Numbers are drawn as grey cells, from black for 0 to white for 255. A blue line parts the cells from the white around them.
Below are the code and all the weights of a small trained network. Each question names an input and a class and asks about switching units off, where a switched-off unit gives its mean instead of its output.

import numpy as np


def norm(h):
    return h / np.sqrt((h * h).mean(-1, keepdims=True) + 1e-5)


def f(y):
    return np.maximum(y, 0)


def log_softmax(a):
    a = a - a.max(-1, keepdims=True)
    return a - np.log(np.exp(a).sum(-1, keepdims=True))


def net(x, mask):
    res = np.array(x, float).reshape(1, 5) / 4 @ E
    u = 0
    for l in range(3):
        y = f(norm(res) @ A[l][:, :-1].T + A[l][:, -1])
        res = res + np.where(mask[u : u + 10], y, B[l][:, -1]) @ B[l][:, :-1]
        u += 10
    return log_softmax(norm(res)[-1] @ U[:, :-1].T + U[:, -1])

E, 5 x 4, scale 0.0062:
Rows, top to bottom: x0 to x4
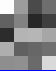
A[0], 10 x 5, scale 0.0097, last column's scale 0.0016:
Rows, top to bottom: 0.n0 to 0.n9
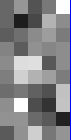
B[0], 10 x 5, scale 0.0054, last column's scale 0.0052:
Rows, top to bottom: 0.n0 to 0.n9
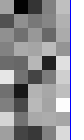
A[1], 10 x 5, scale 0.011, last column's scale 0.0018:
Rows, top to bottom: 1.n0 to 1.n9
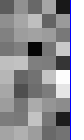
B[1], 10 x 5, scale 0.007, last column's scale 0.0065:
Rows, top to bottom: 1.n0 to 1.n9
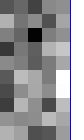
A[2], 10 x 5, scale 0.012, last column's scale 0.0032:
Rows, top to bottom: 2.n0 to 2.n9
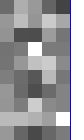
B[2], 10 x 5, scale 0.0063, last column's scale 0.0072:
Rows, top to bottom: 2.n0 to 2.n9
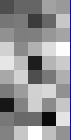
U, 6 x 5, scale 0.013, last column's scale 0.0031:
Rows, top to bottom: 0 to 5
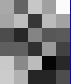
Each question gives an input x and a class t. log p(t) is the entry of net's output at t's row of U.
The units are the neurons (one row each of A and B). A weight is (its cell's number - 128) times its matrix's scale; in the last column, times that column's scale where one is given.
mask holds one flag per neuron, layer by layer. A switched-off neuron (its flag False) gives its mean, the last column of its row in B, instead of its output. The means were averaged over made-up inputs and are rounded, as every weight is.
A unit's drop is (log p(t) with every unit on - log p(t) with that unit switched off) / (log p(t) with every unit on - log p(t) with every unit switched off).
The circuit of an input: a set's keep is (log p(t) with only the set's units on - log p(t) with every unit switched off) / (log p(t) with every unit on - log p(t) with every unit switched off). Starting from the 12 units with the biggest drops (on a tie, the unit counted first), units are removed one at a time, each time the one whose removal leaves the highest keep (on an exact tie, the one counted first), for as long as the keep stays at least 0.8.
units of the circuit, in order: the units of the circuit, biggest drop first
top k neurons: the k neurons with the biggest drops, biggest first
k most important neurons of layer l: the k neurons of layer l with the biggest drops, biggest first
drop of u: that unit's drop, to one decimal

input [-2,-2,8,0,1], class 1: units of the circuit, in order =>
2.n4
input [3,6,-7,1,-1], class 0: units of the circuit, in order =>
2.n9, 2.n6
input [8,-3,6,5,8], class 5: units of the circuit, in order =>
2.n8, 2.n3
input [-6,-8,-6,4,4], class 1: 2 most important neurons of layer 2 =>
2.n4, 2.n1
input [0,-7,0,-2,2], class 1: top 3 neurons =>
2.n4, 2.n3, 0.n9
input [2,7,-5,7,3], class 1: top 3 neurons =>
1.n3, 2.n5, 0.n4
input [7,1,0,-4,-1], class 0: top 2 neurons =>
0.n7, 2.n3
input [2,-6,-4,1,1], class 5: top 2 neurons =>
2.n8, 0.n4
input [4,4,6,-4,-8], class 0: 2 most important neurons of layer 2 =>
2.n3, 2.n8
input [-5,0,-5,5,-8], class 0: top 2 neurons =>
2.n8, 2.n3
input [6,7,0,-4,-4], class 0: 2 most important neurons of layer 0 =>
0.n8, 0.n7
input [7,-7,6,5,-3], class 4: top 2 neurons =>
0.n4, 2.n4
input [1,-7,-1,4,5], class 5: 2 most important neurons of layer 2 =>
2.n8, 2.n1
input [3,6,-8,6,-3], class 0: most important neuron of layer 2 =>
2.n9
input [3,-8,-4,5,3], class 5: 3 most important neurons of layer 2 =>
2.n8, 2.n1, 2.n4
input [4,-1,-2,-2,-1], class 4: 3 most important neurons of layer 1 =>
1.n3, 1.n9, 1.n4
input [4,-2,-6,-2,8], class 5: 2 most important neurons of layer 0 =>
0.n9, 0.n0
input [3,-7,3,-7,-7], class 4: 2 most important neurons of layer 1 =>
1.n9, 1.n1
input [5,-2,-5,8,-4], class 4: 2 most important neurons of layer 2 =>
2.n3, 2.n8
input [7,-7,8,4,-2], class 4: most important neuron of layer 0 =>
0.n4
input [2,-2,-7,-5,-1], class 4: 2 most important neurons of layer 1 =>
1.n3, 1.n9
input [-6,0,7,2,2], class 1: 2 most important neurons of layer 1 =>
1.n7, 1.n3
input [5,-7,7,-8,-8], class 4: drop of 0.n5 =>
0.2
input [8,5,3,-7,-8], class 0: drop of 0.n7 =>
0.2
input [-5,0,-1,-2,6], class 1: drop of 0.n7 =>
-0.1
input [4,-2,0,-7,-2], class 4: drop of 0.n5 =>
0.2
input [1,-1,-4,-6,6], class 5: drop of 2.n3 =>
0.2
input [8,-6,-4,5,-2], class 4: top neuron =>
2.n4
